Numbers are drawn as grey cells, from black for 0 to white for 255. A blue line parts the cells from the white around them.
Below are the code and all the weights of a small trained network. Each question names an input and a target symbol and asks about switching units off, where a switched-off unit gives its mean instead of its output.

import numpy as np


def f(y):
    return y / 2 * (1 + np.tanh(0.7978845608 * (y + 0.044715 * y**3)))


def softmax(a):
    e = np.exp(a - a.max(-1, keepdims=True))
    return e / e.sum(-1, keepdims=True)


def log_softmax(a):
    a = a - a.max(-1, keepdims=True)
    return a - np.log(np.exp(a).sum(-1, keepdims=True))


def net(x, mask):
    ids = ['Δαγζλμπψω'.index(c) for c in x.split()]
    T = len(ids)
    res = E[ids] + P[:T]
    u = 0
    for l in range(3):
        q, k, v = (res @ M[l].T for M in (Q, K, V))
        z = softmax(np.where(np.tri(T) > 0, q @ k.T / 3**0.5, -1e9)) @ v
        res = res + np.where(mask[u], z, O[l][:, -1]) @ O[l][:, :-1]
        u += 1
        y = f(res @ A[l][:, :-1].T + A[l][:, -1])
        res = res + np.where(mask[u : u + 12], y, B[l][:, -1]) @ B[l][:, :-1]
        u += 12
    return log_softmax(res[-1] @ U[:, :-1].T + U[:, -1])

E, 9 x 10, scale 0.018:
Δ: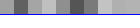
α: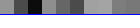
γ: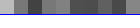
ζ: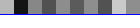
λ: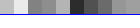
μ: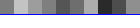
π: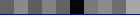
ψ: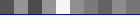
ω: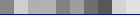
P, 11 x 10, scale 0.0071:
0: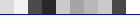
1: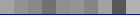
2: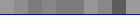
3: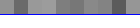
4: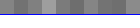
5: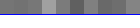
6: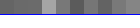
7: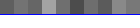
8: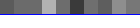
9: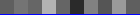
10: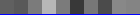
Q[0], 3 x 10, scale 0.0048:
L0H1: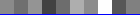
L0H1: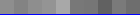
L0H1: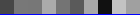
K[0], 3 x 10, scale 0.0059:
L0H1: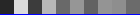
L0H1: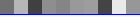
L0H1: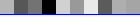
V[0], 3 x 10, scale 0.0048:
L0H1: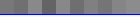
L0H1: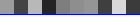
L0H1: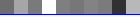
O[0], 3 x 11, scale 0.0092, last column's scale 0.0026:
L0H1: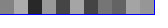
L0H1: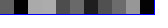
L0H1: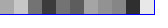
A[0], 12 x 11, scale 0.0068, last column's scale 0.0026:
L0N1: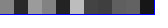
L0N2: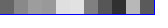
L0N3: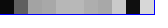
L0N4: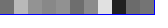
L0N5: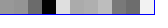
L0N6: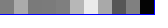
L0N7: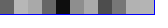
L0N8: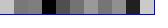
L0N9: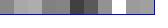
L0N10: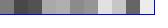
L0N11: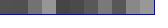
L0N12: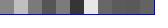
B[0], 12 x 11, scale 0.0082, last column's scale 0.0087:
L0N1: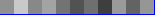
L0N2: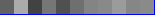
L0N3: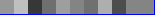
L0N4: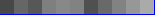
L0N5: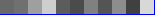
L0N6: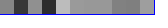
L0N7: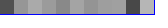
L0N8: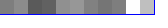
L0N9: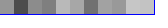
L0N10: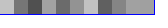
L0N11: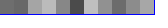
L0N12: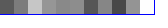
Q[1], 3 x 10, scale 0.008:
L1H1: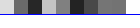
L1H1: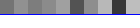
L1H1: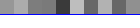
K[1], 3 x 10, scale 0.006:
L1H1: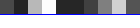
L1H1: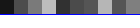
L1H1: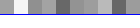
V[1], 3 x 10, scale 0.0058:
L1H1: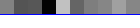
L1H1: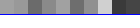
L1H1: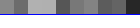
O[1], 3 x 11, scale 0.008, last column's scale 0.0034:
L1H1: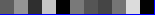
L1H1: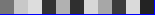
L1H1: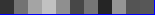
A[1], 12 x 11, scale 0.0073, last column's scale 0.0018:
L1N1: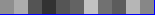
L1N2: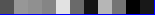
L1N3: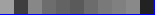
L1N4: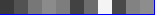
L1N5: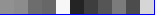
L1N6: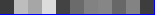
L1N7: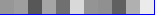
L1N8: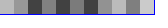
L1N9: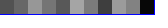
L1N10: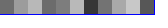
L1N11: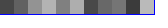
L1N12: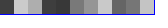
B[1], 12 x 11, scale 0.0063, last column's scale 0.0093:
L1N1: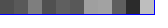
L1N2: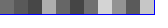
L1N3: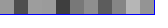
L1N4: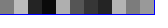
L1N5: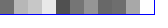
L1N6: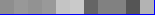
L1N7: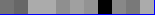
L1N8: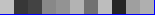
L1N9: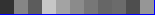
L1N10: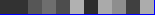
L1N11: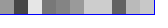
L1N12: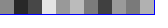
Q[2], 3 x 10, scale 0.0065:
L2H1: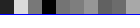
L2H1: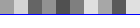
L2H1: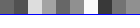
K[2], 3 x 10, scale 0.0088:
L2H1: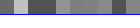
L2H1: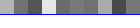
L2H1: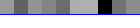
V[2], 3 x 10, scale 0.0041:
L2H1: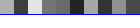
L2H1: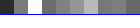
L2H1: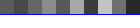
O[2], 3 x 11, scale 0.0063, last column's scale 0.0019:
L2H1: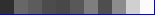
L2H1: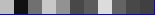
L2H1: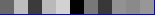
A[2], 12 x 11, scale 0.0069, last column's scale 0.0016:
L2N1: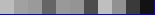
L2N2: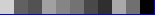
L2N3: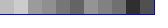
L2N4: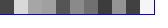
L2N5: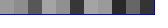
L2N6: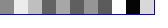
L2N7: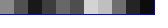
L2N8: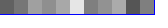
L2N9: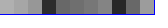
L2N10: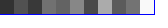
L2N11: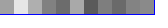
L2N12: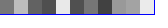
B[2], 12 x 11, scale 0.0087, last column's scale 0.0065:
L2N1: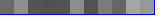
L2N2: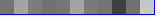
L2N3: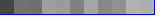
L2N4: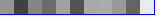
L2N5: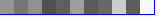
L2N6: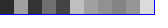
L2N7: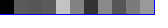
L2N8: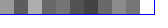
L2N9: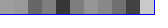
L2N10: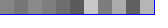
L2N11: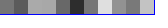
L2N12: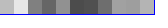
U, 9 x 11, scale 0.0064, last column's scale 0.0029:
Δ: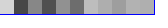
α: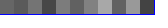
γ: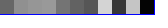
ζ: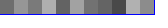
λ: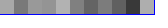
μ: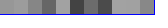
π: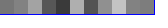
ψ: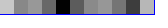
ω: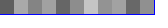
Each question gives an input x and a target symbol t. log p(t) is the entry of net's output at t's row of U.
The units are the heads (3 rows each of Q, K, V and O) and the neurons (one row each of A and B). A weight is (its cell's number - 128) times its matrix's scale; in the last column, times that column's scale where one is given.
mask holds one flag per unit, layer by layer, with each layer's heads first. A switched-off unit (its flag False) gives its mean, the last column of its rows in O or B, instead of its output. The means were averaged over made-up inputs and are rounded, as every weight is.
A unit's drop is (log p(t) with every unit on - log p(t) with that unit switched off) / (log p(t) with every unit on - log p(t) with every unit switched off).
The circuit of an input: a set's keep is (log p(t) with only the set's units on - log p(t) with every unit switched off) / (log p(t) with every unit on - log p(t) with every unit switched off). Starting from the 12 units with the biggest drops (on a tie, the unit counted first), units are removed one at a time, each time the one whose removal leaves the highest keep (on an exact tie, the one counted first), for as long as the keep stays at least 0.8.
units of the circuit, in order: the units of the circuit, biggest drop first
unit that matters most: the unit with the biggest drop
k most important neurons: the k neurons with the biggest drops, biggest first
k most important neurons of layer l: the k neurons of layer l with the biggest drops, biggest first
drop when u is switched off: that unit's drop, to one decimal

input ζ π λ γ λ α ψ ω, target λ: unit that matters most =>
L0H1
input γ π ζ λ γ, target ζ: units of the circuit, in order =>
[L0H1 L1H1 L2H1 L2N2]
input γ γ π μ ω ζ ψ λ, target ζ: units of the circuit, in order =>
[L0H1 L1H1 L2N2]
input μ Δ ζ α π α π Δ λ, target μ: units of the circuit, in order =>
[L0H1 L1H1 L2H1 L2N12]
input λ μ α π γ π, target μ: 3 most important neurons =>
[L1N4 L2N12 L1N12]
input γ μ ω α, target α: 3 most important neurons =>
[L2N7 L1N1 L1N5]
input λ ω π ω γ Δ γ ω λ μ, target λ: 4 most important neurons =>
[L1N12 L0N12 L0N7 L0N5]
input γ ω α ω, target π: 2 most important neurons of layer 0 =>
[L0N5 L0N7]
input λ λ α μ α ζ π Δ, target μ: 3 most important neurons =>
[L2N12 L1N8 L0N5]
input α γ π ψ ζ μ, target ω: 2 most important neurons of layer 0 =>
[L0N12 L0N5]
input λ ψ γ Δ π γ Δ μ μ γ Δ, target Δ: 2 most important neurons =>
[L0N10 L0N9]
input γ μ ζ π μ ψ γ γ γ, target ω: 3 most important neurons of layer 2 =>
[L2N6 L2N8 L2N3]
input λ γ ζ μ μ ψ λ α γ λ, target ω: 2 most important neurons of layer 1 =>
[L1N5 L1N8]
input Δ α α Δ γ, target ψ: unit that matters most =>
L2N9
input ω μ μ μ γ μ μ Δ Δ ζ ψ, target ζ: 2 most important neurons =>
[L0N5 L0N12]
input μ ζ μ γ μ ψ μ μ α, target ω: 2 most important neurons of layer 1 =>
[L1N5 L1N8]
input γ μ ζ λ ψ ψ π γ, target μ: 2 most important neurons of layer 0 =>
[L0N5 L0N11]
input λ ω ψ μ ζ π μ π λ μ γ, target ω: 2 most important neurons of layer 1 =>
[L1N5 L1N8]
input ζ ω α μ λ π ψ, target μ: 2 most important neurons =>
[L0N5 L2N12]
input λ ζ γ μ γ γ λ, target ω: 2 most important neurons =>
[L1N5 L2N6]
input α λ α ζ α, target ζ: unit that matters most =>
L1H1
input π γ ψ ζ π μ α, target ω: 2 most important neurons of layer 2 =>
[L2N6 L2N8]
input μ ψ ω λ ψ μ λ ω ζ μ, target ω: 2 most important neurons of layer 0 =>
[L0N7 L0N12]
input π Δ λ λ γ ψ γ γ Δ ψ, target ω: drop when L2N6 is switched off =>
0.2
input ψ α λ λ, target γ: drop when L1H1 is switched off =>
0.1
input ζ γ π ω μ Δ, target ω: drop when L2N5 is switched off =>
0.0
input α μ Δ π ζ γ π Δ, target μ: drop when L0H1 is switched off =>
1.1
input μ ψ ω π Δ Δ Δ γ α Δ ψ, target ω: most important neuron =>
[L1N5]
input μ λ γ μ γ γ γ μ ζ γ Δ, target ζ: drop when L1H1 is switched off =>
1.0
